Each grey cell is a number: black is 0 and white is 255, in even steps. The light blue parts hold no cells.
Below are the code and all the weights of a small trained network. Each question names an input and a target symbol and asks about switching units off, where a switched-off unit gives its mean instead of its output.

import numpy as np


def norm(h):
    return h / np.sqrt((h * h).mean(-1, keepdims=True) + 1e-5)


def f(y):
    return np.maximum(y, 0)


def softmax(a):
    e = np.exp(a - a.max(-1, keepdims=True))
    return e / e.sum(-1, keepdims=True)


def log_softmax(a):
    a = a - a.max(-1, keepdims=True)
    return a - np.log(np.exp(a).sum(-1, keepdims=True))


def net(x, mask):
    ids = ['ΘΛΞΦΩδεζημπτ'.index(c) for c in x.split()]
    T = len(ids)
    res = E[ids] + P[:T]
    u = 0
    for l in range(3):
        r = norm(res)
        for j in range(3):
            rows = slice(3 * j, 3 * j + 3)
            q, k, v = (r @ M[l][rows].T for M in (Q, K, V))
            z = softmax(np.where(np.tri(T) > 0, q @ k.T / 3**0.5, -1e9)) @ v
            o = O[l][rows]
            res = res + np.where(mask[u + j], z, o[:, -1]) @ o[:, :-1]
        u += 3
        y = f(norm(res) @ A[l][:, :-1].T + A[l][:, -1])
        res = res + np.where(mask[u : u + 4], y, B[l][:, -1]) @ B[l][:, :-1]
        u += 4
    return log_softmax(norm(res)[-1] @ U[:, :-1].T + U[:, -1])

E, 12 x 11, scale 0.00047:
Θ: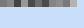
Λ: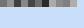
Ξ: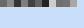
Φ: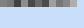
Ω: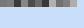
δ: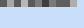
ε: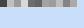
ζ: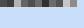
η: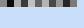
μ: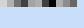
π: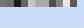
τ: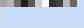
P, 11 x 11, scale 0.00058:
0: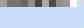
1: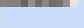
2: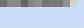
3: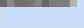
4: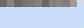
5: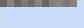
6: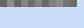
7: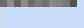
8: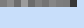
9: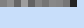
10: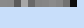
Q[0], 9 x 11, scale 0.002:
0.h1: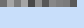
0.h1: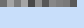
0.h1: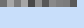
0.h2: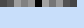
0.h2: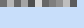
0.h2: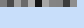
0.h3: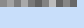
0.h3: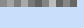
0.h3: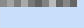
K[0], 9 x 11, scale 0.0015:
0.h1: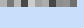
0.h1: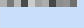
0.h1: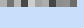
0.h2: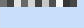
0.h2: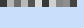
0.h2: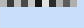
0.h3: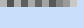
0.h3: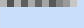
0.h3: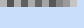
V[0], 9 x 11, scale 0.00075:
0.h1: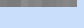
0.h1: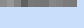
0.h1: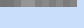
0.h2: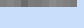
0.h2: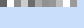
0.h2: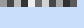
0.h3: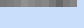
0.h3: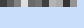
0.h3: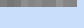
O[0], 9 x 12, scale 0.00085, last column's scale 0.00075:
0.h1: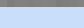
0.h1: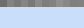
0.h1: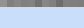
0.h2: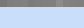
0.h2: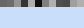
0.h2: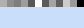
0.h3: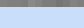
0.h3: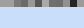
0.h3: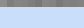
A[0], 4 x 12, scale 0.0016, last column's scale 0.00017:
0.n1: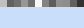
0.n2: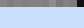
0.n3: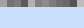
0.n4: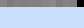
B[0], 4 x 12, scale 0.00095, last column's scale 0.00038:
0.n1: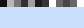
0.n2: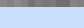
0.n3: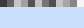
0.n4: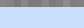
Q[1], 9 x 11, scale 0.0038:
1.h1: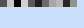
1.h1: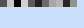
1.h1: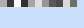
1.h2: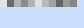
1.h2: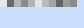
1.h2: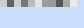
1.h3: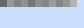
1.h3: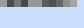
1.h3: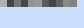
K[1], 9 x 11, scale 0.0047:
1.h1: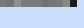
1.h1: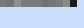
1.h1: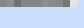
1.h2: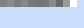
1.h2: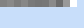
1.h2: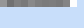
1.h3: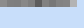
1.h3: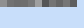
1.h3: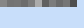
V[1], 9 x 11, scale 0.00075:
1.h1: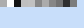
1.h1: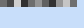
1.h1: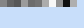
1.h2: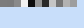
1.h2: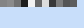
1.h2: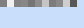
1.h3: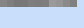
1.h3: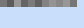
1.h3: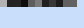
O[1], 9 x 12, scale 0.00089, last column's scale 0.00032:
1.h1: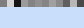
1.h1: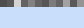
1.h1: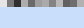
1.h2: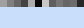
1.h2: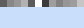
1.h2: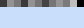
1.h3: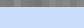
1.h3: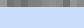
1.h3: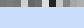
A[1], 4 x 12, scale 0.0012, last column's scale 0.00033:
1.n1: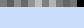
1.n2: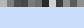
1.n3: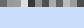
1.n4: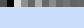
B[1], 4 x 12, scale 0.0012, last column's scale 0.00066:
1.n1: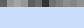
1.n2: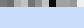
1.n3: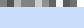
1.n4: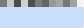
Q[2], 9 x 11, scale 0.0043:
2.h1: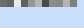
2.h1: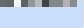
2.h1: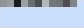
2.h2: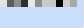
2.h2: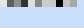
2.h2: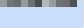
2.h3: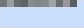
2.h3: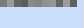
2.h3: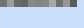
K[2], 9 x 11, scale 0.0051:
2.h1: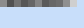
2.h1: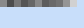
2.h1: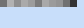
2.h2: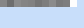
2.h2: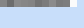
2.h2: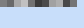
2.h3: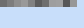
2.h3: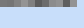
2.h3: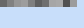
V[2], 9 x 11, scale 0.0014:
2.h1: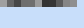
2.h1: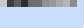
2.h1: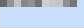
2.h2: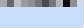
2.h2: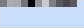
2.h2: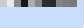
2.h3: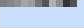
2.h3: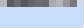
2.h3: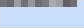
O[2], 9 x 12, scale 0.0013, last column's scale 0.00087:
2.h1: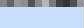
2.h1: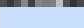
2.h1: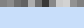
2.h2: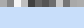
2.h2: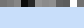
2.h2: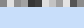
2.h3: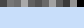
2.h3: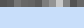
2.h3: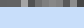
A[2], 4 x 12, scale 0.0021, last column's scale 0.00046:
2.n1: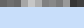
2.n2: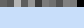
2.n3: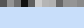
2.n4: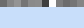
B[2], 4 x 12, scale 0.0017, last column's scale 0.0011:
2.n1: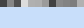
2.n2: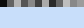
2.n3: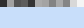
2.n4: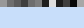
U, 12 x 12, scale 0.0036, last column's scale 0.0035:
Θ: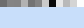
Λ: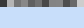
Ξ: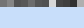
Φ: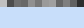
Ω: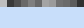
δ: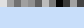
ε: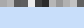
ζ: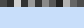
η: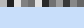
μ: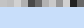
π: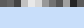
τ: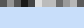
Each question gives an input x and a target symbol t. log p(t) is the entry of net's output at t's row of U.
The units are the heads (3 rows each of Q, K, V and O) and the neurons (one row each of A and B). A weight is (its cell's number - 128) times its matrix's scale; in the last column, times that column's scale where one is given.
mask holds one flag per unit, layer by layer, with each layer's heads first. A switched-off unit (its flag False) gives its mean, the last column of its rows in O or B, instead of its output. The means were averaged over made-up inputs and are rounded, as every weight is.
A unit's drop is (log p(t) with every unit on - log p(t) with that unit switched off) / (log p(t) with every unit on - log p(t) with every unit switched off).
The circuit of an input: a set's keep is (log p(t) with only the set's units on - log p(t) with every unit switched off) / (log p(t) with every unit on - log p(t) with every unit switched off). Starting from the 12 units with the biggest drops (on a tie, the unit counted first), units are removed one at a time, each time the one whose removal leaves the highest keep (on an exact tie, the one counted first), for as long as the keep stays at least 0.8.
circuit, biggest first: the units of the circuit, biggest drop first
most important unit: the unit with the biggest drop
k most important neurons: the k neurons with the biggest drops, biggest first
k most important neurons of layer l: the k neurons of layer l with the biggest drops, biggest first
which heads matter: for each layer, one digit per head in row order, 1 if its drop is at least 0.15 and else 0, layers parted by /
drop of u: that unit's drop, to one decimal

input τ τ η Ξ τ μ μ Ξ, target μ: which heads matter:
000 / 000 / 010
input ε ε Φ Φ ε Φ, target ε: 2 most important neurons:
[2.n3; 1.n3]
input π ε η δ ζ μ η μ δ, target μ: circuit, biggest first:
[2.h2]
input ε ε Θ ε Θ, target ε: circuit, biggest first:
[2.h1; 2.n3]
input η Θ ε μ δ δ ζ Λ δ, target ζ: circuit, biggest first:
[1.h2; 2.n2; 1.h1; 1.n4]
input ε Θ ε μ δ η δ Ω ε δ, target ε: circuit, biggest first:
[2.h1; 1.h2]
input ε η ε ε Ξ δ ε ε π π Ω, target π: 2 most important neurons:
[1.n2; 2.n3]
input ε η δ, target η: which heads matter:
000 / 000 / 000
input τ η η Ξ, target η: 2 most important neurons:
[1.n3; 2.n3]
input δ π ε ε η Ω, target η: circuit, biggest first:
[2.h2; 1.h2; 1.n3]
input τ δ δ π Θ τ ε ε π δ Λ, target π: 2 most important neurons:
[1.n2; 2.n3]
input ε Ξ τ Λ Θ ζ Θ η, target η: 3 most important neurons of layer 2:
[2.n3; 2.n1; 2.n2]
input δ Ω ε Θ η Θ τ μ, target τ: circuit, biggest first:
[2.h2; 1.h2]
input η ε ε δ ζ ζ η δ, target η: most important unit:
2.h2
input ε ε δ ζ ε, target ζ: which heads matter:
000 / 100 / 000
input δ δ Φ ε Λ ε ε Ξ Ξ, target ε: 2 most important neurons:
[1.n2; 2.n3]
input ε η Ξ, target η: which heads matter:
000 / 000 / 010
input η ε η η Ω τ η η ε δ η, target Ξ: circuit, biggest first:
[0.n1; 0.h2; 2.n4]
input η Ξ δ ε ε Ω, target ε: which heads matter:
000 / 000 / 100
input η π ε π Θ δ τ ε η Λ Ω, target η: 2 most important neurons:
[1.n2; 2.n3]
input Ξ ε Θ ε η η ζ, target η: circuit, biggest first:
[2.h2; 1.h2]
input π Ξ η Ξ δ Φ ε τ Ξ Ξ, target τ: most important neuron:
[1.n2]
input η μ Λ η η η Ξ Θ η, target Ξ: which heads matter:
010 / 000 / 000
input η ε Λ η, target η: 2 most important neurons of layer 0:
[0.n1; 0.n3]
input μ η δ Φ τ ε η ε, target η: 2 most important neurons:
[1.n3; 0.n1]
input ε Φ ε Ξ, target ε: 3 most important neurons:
[1.n2; 2.n3; 1.n3]
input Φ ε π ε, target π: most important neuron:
[2.n1]
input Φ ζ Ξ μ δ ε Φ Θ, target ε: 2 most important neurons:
[2.n3; 1.n3]
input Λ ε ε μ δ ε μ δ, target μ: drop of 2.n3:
0.1
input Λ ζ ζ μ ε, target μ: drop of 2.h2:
0.6
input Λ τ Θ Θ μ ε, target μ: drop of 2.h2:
0.7
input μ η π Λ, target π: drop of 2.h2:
1.0
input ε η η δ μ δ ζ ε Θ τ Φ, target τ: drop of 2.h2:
1.8
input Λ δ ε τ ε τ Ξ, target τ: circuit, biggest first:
[2.h2]
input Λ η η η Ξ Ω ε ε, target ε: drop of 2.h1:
0.6
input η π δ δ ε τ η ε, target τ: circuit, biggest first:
[2.h2; 1.h2]
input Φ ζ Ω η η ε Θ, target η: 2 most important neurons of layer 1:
[1.n3; 1.n4]
